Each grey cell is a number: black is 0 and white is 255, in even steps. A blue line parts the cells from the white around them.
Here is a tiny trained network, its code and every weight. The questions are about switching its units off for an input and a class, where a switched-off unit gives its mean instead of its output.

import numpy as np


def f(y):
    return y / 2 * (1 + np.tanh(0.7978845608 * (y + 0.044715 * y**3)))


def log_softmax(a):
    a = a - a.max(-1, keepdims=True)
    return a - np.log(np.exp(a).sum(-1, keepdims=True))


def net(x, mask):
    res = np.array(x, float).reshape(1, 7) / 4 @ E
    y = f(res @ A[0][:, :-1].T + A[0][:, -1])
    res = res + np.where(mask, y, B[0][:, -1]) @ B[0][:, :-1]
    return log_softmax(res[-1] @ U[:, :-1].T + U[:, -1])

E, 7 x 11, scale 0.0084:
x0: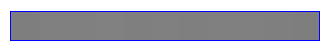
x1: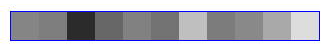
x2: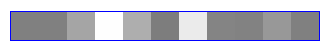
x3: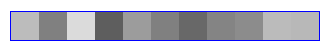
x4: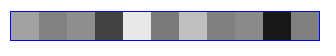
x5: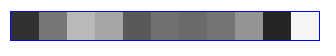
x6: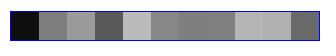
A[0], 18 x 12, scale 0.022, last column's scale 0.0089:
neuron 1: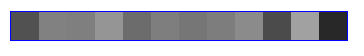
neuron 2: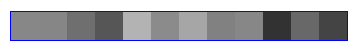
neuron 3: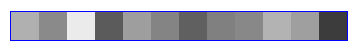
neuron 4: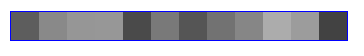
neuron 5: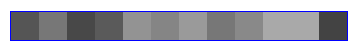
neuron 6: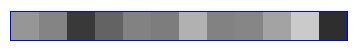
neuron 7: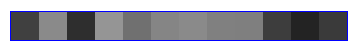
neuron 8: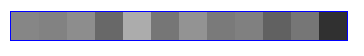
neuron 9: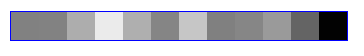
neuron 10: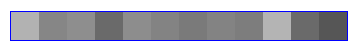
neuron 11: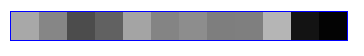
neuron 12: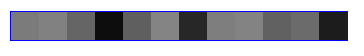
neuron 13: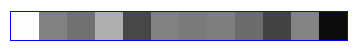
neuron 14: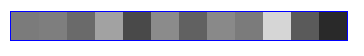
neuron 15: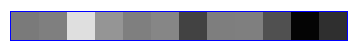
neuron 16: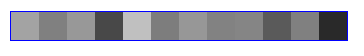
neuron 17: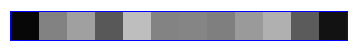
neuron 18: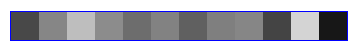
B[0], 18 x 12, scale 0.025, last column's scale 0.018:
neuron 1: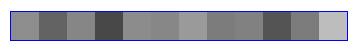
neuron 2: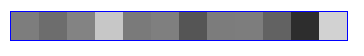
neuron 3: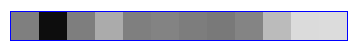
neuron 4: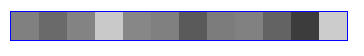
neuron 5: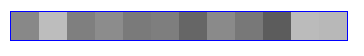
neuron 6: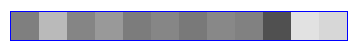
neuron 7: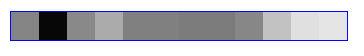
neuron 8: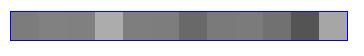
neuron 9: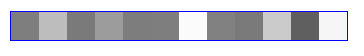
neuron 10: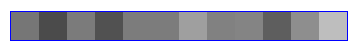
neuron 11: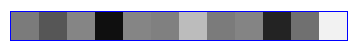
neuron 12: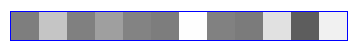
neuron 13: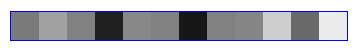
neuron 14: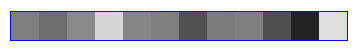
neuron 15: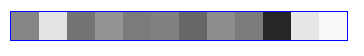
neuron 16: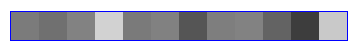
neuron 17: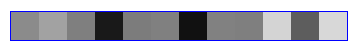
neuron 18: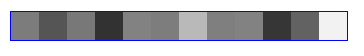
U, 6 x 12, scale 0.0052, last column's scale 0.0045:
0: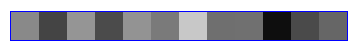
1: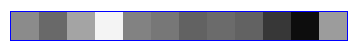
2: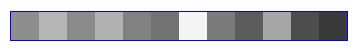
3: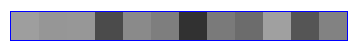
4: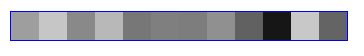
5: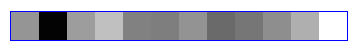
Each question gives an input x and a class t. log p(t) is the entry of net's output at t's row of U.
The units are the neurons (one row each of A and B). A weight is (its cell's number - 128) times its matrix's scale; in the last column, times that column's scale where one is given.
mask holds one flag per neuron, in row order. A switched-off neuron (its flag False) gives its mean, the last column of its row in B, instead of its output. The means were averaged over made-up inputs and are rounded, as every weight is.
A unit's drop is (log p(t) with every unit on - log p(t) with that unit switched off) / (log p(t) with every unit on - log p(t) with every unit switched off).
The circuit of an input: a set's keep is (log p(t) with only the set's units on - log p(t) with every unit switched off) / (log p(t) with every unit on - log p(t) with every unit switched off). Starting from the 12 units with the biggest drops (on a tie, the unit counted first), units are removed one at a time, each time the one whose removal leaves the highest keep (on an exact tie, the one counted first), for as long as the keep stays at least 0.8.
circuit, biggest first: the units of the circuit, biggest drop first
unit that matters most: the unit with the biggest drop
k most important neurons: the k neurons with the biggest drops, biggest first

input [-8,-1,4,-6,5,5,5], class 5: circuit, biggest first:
[neuron 7]
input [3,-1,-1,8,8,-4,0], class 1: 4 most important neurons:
[neuron 16; neuron 2; neuron 7; neuron 8]
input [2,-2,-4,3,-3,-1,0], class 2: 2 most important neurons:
[neuron 12; neuron 7]
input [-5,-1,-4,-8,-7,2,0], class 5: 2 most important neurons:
[neuron 7; neuron 2]
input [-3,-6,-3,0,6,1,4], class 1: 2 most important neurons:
[neuron 2; neuron 16]
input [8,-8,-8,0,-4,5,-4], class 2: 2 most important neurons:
[neuron 12; neuron 6]
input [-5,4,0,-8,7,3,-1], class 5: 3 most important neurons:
[neuron 7; neuron 14; neuron 4]
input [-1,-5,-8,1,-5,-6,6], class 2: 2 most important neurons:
[neuron 12; neuron 18]
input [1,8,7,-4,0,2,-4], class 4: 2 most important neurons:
[neuron 6; neuron 12]
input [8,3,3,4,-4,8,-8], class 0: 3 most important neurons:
[neuron 18; neuron 17; neuron 1]
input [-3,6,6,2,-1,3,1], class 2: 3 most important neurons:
[neuron 9; neuron 15; neuron 11]
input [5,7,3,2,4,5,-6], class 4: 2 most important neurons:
[neuron 6; neuron 17]
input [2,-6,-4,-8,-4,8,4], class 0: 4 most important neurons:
[neuron 18; neuron 1; neuron 3; neuron 15]
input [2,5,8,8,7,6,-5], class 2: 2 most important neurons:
[neuron 9; neuron 7]
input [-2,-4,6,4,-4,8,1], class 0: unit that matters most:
neuron 18
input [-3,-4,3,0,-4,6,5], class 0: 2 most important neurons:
[neuron 18; neuron 13]
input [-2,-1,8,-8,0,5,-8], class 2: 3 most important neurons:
[neuron 9; neuron 17; neuron 3]
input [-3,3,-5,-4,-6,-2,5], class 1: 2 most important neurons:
[neuron 14; neuron 9]
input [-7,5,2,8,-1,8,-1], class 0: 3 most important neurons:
[neuron 18; neuron 7; neuron 1]
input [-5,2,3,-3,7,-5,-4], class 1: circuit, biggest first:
[neuron 2]
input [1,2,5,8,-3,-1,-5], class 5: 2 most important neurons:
[neuron 3; neuron 12]
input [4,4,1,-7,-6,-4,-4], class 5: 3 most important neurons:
[neuron 7; neuron 2; neuron 16]
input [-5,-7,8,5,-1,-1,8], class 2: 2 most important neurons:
[neuron 9; neuron 13]
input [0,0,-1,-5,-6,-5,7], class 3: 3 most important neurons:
[neuron 17; neuron 2; neuron 16]
